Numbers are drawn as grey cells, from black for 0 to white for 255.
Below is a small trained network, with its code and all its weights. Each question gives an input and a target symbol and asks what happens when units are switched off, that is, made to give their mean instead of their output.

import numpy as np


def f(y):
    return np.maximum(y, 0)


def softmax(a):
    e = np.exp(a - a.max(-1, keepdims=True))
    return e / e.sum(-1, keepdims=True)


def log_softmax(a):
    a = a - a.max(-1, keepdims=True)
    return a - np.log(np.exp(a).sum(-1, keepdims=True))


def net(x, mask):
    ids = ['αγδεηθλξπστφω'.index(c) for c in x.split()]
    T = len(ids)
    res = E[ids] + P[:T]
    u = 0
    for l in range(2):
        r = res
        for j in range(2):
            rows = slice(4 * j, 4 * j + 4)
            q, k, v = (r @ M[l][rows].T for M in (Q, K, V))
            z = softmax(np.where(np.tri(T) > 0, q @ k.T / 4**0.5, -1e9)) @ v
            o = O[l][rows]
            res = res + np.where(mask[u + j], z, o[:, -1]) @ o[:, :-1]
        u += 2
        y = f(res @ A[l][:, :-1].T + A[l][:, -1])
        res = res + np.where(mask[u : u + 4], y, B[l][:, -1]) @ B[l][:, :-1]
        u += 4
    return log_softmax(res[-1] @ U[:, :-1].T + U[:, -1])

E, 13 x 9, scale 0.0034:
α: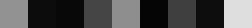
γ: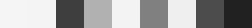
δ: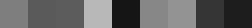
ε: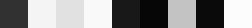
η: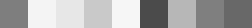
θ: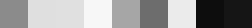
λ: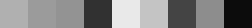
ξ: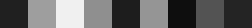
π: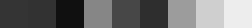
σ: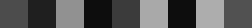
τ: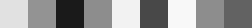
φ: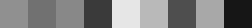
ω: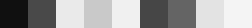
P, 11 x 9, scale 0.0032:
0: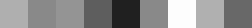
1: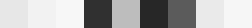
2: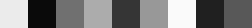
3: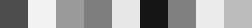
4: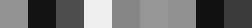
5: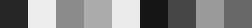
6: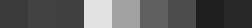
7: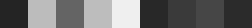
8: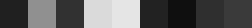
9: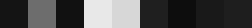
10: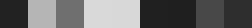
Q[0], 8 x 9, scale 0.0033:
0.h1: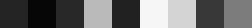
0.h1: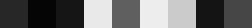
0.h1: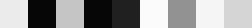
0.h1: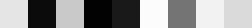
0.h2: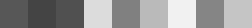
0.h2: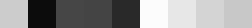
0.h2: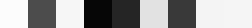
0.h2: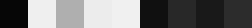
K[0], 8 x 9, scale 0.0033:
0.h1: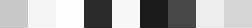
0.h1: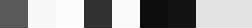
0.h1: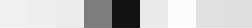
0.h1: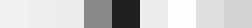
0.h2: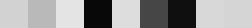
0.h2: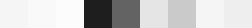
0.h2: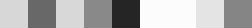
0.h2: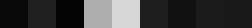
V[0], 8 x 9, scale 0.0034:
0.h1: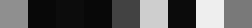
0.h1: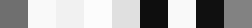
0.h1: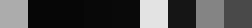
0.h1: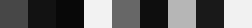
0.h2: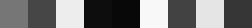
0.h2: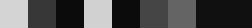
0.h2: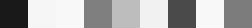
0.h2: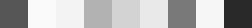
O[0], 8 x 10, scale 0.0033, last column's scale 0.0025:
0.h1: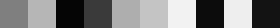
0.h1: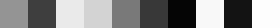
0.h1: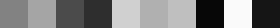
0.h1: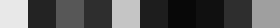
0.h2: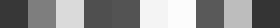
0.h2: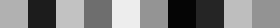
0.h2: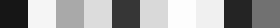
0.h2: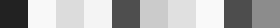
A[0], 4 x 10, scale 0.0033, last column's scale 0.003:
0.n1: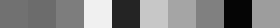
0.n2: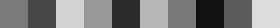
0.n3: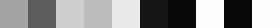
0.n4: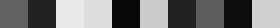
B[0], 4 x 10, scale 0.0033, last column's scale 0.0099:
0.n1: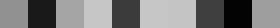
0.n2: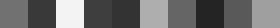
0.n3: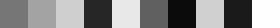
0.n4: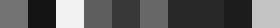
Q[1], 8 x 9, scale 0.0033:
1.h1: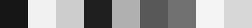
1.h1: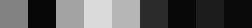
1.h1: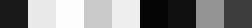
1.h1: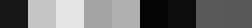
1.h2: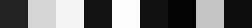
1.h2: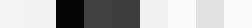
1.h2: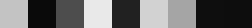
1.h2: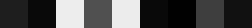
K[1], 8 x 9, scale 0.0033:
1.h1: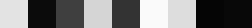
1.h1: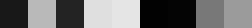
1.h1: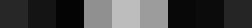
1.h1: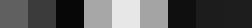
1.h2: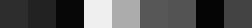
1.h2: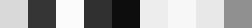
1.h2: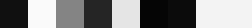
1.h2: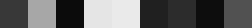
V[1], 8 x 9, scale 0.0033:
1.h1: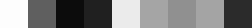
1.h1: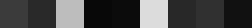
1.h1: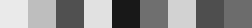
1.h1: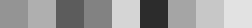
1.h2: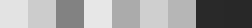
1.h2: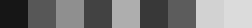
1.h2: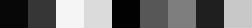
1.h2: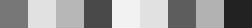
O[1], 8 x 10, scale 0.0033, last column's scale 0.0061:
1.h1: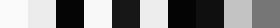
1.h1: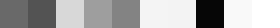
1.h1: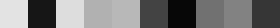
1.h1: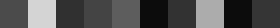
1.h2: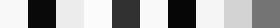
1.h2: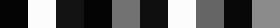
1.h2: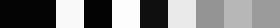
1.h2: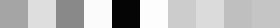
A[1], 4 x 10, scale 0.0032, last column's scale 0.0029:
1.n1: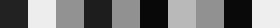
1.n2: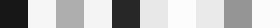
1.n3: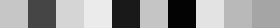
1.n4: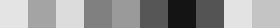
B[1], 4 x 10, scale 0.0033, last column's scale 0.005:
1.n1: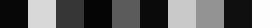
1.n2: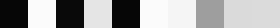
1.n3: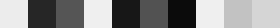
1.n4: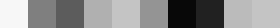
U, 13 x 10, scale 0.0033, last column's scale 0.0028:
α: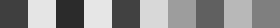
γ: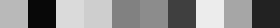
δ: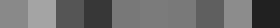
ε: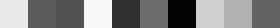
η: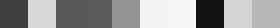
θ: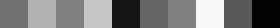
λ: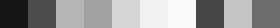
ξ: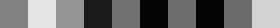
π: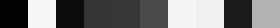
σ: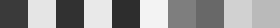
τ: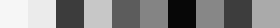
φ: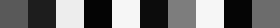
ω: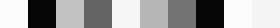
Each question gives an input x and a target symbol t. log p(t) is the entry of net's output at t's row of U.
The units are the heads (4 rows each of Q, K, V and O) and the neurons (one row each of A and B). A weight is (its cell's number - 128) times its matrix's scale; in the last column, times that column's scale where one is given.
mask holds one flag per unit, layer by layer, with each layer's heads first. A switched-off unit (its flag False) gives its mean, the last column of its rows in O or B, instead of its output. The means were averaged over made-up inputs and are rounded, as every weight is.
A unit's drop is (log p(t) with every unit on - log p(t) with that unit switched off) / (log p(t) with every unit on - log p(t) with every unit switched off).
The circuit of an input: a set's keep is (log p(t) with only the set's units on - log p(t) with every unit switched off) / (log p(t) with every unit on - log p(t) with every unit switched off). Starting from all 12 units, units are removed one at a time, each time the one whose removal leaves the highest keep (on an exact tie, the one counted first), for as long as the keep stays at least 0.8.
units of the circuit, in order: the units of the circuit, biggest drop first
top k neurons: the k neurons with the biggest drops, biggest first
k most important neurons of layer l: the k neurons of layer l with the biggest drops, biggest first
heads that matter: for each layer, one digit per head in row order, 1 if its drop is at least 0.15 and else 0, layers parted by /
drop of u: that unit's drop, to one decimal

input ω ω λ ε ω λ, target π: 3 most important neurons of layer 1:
[1.n1; 1.n2; 1.n4]
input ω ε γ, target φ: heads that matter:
10 / 10
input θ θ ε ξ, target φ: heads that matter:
10 / 01
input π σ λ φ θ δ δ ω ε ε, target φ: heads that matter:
10 / 11
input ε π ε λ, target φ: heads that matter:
00 / 01
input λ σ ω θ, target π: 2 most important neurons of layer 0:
[0.n4; 0.n2]
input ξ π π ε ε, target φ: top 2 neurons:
[1.n2; 0.n3]
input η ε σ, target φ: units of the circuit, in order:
[0.n4; 1.h2; 0.h1; 1.n2]
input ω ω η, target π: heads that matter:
00 / 11
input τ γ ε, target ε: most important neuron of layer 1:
[1.n3]
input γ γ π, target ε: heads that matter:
00 / 11
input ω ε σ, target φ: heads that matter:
00 / 11
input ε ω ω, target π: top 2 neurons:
[0.n3; 1.n1]
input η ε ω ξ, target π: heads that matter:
00 / 01
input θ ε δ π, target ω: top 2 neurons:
[0.n1; 0.n4]
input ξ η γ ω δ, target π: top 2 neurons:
[0.n1; 1.n1]
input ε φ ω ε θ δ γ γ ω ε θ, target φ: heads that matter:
10 / 00
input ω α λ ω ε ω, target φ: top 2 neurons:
[0.n3; 1.n2]
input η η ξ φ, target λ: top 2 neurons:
[0.n4; 0.n1]
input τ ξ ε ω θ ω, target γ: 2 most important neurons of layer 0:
[0.n1; 0.n3]
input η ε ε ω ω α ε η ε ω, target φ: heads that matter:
10 / 00
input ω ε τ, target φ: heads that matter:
10 / 10
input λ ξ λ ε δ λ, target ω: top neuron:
[0.n1]
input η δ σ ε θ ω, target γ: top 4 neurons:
[0.n1; 1.n3; 0.n3; 1.n1]
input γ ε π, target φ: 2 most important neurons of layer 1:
[1.n2; 1.n4]
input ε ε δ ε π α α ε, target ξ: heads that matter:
01 / 01
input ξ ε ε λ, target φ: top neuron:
[0.n3]
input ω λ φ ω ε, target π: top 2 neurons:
[0.n1; 1.n1]
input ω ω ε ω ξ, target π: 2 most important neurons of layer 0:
[0.n1; 0.n3]
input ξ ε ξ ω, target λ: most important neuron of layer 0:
[0.n4]
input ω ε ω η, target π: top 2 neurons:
[1.n1; 1.n2]
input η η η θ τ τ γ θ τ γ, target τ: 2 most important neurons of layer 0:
[0.n3; 0.n2]
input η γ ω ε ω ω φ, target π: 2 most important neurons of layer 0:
[0.n3; 0.n2]
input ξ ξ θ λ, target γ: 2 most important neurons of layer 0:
[0.n1; 0.n3]
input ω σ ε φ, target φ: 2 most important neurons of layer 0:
[0.n3; 0.n1]
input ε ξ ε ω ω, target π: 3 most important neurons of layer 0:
[0.n3; 0.n2; 0.n1]
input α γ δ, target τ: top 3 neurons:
[0.n4; 0.n1; 0.n2]
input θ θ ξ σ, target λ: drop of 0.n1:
0.1
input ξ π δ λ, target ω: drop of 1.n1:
0.1
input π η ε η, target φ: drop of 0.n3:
0.5
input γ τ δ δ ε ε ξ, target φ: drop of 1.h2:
0.4
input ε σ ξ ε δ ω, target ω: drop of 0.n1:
0.3
